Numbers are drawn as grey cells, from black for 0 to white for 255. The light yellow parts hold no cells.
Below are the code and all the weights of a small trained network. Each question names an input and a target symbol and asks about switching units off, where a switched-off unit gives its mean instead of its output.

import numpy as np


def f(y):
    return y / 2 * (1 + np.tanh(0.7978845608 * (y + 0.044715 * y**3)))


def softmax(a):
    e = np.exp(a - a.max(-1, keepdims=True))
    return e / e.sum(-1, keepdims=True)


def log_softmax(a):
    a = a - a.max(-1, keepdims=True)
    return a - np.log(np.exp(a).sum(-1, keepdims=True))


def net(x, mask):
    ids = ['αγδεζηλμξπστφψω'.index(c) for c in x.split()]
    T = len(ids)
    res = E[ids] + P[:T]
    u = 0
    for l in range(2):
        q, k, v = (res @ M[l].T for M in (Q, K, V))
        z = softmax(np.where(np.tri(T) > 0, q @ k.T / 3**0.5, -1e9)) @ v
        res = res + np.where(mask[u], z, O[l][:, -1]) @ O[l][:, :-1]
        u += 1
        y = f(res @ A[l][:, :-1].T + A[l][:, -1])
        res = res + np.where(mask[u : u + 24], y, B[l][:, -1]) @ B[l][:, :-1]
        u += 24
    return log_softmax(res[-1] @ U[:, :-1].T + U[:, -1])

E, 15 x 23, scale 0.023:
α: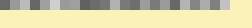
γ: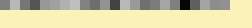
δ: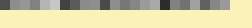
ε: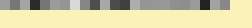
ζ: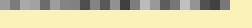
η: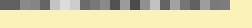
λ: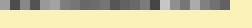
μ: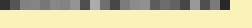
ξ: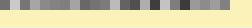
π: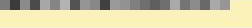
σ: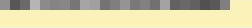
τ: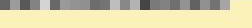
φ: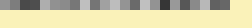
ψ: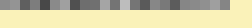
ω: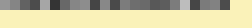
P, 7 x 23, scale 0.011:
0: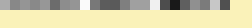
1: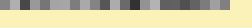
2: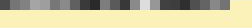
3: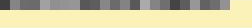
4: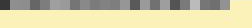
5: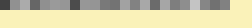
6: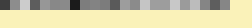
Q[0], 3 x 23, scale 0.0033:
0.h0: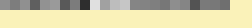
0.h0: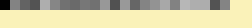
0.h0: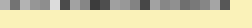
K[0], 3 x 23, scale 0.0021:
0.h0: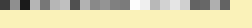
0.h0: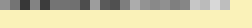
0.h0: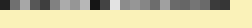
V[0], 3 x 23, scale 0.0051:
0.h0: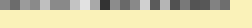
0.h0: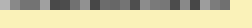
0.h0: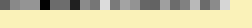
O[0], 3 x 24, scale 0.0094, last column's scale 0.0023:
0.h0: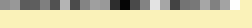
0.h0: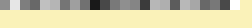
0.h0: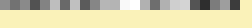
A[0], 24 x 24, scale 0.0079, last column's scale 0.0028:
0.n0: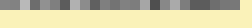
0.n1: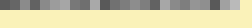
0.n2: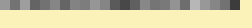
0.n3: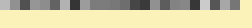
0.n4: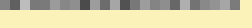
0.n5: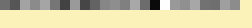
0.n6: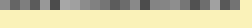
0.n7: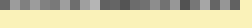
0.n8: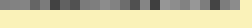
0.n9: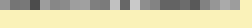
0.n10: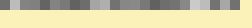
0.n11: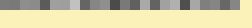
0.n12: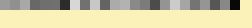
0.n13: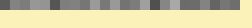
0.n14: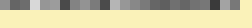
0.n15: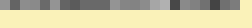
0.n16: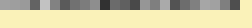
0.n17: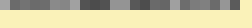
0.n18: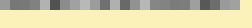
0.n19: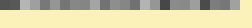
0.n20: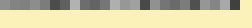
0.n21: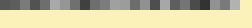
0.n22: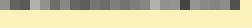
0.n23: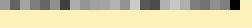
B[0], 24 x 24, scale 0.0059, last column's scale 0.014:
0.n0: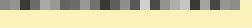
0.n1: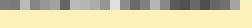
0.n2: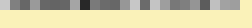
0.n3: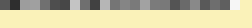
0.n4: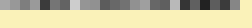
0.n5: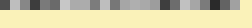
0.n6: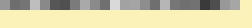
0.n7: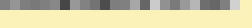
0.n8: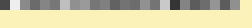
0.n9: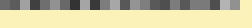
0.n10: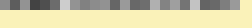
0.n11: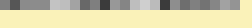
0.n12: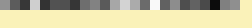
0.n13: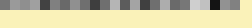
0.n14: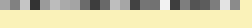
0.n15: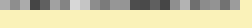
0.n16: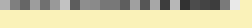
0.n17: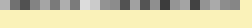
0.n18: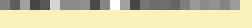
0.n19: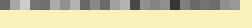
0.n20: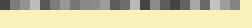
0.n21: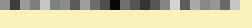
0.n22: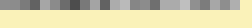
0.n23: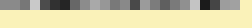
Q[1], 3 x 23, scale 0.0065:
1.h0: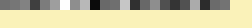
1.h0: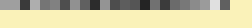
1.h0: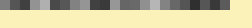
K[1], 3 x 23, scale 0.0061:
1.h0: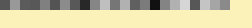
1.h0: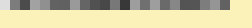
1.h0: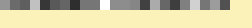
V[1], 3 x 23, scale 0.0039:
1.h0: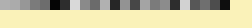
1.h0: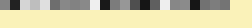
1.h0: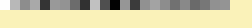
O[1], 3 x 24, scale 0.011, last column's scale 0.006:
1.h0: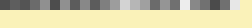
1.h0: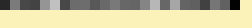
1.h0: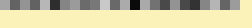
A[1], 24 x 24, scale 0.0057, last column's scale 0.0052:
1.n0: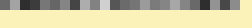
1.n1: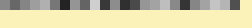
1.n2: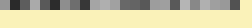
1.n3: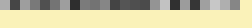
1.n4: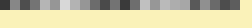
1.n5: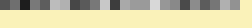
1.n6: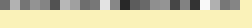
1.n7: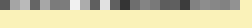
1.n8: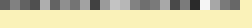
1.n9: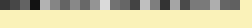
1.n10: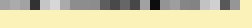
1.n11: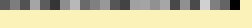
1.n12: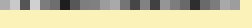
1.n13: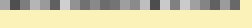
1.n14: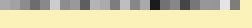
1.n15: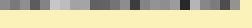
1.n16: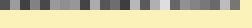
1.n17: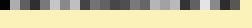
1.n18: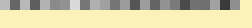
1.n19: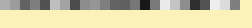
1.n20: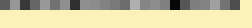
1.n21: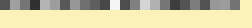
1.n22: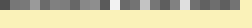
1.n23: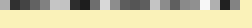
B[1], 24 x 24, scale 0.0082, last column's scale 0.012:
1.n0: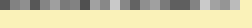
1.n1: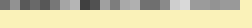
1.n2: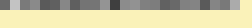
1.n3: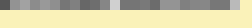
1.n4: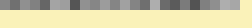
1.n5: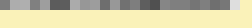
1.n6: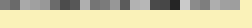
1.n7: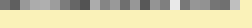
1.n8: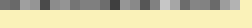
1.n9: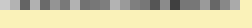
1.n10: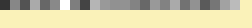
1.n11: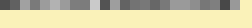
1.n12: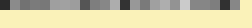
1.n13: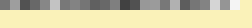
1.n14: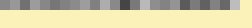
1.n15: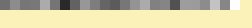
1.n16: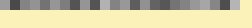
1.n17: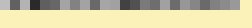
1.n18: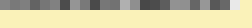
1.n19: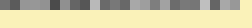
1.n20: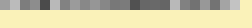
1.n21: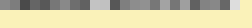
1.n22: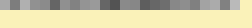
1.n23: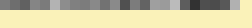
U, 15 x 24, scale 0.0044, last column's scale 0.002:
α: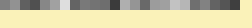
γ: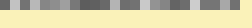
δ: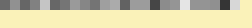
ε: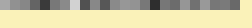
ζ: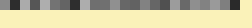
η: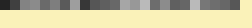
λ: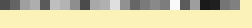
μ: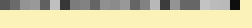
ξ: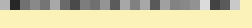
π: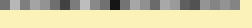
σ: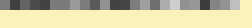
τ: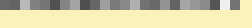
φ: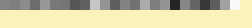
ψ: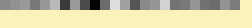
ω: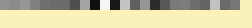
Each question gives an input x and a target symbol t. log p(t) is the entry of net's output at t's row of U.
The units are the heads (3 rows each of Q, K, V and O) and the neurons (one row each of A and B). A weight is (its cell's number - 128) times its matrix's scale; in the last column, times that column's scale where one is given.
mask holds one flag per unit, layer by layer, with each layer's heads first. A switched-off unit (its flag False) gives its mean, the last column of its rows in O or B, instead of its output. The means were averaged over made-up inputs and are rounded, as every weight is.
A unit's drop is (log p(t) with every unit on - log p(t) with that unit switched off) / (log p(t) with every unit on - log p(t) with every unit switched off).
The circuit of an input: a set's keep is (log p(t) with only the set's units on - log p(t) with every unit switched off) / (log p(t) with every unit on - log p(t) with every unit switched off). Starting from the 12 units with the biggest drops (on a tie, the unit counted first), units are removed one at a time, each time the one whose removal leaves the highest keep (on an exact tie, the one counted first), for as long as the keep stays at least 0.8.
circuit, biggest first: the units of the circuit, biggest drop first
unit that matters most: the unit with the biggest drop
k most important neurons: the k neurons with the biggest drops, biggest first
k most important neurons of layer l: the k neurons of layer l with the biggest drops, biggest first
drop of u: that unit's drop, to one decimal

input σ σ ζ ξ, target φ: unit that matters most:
0.n11
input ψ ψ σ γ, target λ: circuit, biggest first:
[1.n7, 1.h0]
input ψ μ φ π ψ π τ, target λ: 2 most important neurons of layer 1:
[1.n7, 1.n15]
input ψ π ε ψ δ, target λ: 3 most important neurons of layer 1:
[1.n10, 1.n7, 1.n14]
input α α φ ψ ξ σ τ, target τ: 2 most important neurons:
[1.n8, 0.n21]
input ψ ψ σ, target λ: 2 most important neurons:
[1.n10, 0.n3]
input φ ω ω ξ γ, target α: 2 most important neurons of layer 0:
[0.n3, 0.n11]
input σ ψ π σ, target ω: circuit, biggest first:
[1.h0, 1.n18]
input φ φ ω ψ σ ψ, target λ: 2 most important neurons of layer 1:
[1.n10, 1.n23]
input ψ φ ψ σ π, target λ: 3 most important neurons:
[1.n10, 0.n1, 0.n3]
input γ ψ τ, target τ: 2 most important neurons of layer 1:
[1.n8, 1.n6]
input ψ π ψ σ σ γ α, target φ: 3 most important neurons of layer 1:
[1.n21, 1.n15, 1.n4]
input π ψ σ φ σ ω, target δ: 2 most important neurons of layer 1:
[1.n12, 1.n6]
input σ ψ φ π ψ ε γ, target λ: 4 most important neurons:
[1.n10, 1.n7, 0.n3, 1.n14]
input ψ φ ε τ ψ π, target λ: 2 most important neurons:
[1.n10, 0.n3]
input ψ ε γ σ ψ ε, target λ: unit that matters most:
1.h0
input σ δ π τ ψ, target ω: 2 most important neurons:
[1.n2, 1.n6]
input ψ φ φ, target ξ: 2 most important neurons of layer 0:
[0.n23, 0.n3]
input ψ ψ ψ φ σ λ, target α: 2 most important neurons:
[0.n5, 0.n0]
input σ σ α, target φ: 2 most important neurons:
[0.n3, 1.n21]
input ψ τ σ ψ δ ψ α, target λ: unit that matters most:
0.n12
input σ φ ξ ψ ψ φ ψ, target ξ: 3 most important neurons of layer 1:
[1.n16, 1.n19, 1.n10]
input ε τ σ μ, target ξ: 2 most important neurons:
[1.n16, 0.n3]
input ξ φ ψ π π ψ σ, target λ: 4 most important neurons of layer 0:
[0.n3, 0.n7, 0.n10, 0.n6]
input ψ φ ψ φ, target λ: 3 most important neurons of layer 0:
[0.n3, 0.n7, 0.n6]
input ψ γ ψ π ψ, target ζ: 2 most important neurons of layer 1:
[1.n17, 1.n16]
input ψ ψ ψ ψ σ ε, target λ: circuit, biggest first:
[0.h0]
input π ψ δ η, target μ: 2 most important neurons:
[0.n11, 1.n4]
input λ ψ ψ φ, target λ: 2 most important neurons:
[1.n10, 0.n3]
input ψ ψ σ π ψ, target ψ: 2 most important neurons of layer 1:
[1.n9, 1.n0]
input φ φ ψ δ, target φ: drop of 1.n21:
0.3
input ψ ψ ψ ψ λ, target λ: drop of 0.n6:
-0.1
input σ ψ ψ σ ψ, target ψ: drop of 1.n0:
0.2
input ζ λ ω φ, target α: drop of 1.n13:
0.0
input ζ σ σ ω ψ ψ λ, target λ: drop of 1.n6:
0.1
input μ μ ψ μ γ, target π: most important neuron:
[1.n15]
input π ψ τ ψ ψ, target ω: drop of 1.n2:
-0.1
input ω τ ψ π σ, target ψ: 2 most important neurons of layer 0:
[0.n14, 0.n5]
